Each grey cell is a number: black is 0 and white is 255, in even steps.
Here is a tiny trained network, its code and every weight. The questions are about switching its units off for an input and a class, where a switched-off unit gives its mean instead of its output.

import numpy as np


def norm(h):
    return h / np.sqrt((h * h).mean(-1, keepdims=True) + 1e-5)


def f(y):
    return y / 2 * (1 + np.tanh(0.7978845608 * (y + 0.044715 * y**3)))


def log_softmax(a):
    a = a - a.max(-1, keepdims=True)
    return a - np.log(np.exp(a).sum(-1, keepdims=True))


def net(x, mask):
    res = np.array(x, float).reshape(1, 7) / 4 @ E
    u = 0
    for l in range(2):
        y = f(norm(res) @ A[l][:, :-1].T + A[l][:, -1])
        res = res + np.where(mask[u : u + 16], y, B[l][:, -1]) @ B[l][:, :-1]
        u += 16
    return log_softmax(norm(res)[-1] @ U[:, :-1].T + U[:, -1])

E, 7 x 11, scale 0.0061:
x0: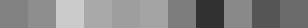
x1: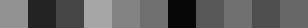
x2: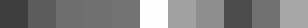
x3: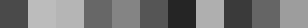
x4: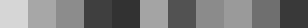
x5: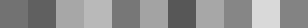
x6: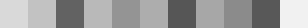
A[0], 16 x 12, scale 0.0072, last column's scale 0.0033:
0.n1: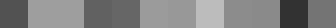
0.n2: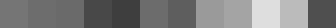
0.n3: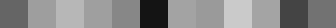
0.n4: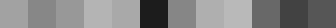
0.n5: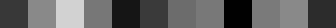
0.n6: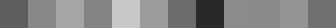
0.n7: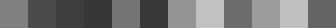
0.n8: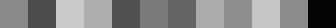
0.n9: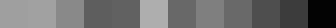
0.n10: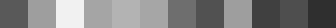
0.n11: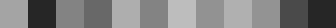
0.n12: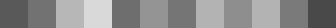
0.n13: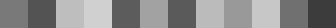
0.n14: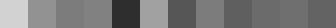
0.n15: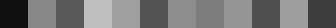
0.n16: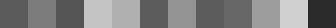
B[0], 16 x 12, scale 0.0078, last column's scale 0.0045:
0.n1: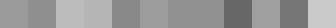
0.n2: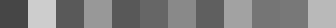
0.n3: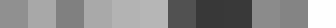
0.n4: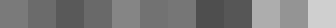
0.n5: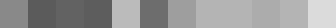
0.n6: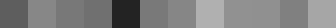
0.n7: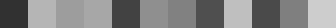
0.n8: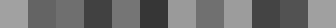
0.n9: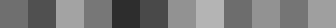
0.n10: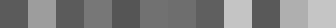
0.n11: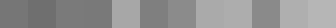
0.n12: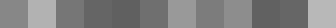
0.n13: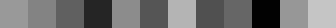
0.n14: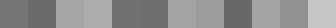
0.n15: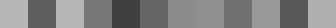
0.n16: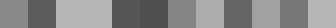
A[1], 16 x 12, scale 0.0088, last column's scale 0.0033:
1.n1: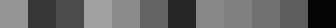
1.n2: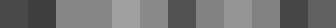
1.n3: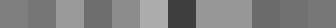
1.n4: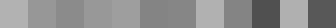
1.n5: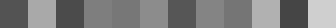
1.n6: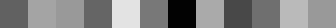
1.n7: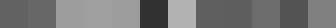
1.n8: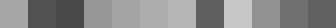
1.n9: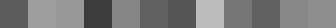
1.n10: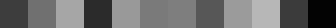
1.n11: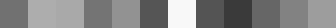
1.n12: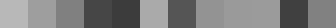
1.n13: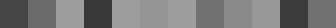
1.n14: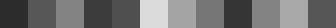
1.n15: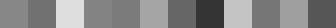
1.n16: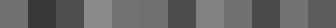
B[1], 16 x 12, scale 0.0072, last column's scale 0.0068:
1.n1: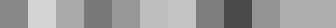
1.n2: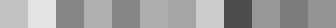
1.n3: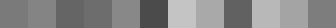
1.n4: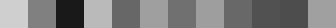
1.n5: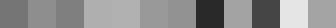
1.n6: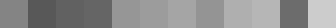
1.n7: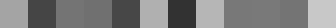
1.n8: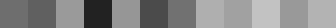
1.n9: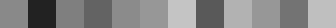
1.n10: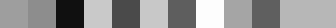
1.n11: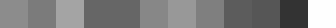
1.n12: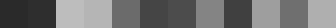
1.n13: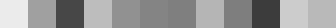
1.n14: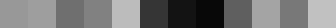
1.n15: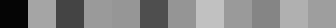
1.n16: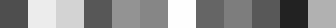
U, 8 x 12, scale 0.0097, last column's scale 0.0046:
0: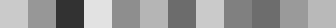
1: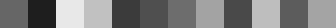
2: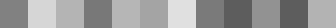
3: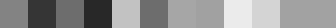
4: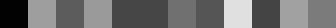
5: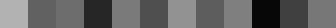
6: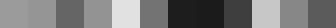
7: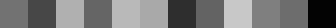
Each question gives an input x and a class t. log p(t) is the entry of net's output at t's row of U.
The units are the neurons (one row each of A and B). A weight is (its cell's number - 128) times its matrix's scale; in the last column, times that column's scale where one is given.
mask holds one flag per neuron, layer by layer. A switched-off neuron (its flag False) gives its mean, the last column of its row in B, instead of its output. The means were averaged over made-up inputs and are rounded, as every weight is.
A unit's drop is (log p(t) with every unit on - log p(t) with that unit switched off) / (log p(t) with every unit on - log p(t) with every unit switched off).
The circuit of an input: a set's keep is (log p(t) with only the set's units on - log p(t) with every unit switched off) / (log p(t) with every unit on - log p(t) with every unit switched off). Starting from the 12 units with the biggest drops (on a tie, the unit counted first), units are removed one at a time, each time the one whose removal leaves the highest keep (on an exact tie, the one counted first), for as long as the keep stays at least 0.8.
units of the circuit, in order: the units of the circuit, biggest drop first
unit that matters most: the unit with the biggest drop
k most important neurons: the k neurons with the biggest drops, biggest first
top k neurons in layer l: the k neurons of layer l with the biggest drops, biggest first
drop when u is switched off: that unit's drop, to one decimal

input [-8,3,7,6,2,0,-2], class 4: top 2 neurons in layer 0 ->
0.n7; 0.n2
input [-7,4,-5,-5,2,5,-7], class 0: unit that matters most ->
1.n10
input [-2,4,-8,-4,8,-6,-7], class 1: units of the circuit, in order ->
1.n12; 0.n13
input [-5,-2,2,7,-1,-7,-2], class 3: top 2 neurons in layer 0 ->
0.n5; 0.n13
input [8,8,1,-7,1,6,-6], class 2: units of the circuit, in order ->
1.n16; 1.n2
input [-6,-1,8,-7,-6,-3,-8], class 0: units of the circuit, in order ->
1.n13; 1.n10
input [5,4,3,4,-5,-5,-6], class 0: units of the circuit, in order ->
1.n10; 1.n2; 1.n13
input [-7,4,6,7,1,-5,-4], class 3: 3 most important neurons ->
0.n5; 1.n9; 1.n6
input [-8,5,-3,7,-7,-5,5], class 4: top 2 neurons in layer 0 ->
0.n7; 0.n1
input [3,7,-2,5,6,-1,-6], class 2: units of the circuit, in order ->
1.n16; 1.n1; 1.n2
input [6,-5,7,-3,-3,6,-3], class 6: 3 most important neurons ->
1.n14; 0.n7; 1.n16
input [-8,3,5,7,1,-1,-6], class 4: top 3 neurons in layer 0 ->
0.n7; 0.n2; 0.n3
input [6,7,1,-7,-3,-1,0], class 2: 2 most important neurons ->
1.n16; 1.n1
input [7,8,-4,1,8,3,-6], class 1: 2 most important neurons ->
1.n12; 0.n9
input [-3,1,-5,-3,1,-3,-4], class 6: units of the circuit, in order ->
0.n3
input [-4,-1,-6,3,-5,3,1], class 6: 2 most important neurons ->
0.n3; 0.n4
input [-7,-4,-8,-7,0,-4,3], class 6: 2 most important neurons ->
0.n3; 0.n4
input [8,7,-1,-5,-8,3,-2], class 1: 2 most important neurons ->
0.n16; 1.n7
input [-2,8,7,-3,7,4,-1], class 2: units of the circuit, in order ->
1.n16; 1.n1
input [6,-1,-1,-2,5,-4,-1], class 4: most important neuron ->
0.n10
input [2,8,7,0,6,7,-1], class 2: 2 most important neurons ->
1.n16; 1.n1
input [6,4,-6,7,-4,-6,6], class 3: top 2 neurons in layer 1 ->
1.n6; 1.n11
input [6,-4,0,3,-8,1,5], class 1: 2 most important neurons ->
0.n16; 0.n15
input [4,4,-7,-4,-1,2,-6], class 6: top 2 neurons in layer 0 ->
0.n3; 0.n4
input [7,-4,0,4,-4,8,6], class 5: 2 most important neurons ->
0.n13; 0.n12
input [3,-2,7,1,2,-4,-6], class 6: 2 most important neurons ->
1.n14; 0.n8
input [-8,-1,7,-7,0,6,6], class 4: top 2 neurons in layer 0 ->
0.n2; 0.n7
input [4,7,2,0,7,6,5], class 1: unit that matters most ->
1.n12
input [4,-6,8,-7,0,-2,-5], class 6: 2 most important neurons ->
1.n14; 0.n5
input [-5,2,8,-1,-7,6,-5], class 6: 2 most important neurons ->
1.n14; 0.n14
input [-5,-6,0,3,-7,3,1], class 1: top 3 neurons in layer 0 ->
0.n16; 0.n15; 0.n10
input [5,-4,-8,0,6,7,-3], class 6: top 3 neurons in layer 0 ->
0.n3; 0.n4; 0.n7
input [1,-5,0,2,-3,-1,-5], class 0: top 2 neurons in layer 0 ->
0.n5; 0.n14
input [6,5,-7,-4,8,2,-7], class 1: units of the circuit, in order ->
1.n12
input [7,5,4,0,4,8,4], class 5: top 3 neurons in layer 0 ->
0.n13; 0.n8; 0.n7
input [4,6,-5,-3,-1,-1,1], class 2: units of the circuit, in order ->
1.n16; 1.n1
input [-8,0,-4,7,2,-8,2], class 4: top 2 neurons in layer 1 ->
1.n8; 1.n5
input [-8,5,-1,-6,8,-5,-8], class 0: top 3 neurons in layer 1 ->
1.n10; 1.n13; 1.n2
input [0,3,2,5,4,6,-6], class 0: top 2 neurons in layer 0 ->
0.n5; 0.n1
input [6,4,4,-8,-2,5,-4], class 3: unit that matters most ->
1.n8
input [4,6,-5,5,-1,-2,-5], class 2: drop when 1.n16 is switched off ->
0.5
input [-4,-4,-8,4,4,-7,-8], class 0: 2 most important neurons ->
1.n10; 0.n13
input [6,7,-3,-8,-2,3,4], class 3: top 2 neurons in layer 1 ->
1.n8; 1.n11
